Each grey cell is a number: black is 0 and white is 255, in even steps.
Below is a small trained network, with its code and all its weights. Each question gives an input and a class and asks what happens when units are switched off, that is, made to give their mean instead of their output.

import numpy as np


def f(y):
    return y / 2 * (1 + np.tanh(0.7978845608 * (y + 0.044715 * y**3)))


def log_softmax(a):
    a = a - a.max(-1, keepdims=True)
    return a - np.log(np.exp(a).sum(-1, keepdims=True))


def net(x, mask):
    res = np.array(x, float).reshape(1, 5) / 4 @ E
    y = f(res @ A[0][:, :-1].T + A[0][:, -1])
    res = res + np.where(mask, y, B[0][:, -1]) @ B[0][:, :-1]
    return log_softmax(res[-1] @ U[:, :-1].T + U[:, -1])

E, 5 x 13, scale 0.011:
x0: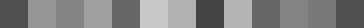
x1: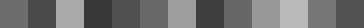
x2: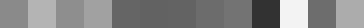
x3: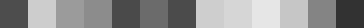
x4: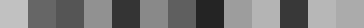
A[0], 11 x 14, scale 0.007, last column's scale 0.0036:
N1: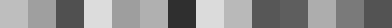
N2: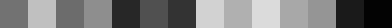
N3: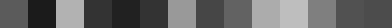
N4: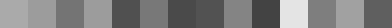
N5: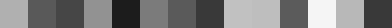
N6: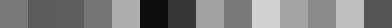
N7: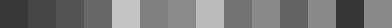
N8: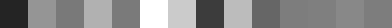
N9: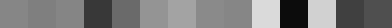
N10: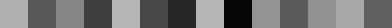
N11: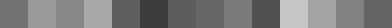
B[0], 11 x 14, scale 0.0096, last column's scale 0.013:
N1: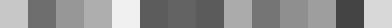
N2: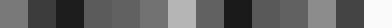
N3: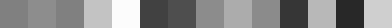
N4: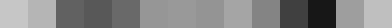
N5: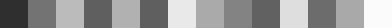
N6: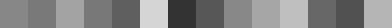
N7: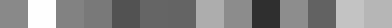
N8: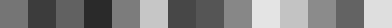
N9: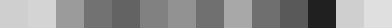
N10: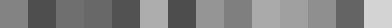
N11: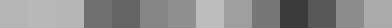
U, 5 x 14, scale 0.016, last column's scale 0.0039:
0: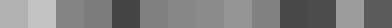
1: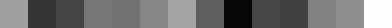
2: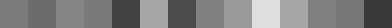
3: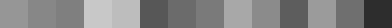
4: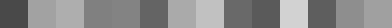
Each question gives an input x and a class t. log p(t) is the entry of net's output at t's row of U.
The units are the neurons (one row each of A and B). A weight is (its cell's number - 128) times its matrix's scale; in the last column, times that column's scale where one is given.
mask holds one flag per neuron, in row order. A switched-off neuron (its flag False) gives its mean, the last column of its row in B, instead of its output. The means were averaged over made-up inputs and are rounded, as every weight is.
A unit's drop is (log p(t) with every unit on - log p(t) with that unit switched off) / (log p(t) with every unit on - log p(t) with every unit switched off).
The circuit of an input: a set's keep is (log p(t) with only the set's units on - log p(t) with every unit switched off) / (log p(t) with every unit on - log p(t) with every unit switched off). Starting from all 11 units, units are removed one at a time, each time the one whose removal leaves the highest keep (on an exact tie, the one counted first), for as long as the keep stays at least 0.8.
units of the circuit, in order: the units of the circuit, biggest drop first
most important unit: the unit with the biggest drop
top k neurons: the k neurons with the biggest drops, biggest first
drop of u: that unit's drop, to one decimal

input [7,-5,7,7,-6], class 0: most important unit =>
N11
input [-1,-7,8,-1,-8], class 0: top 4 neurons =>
N5; N4; N11; N3
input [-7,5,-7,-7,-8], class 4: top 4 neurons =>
N7; N2; N8; N4
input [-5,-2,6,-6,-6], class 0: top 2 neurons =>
N2; N5
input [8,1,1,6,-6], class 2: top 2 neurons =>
N8; N5
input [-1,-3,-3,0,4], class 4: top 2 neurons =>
N5; N3
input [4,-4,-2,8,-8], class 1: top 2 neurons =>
N2; N5
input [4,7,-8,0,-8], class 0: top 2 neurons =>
N7; N5
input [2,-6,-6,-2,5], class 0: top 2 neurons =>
N9; N3
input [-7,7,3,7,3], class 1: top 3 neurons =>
N2; N8; N1
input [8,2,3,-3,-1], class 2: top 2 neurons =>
N8; N2
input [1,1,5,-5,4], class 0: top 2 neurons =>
N2; N4
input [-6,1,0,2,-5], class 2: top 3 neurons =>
N5; N6; N10
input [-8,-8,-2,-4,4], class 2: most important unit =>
N10
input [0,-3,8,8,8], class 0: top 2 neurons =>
N4; N11
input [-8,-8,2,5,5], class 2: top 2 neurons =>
N6; N10
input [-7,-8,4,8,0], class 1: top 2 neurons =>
N2; N3
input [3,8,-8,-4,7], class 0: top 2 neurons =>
N9; N1
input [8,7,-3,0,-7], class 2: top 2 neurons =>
N8; N5
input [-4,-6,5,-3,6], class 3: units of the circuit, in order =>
N1
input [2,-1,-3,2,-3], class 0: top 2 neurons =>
N5; N7
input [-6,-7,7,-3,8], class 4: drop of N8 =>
0.1
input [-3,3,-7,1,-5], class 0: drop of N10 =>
0.0
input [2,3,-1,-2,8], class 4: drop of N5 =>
0.7
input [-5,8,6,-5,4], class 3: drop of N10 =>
0.0
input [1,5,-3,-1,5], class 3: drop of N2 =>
0.1
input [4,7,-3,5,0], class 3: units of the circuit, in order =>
N3
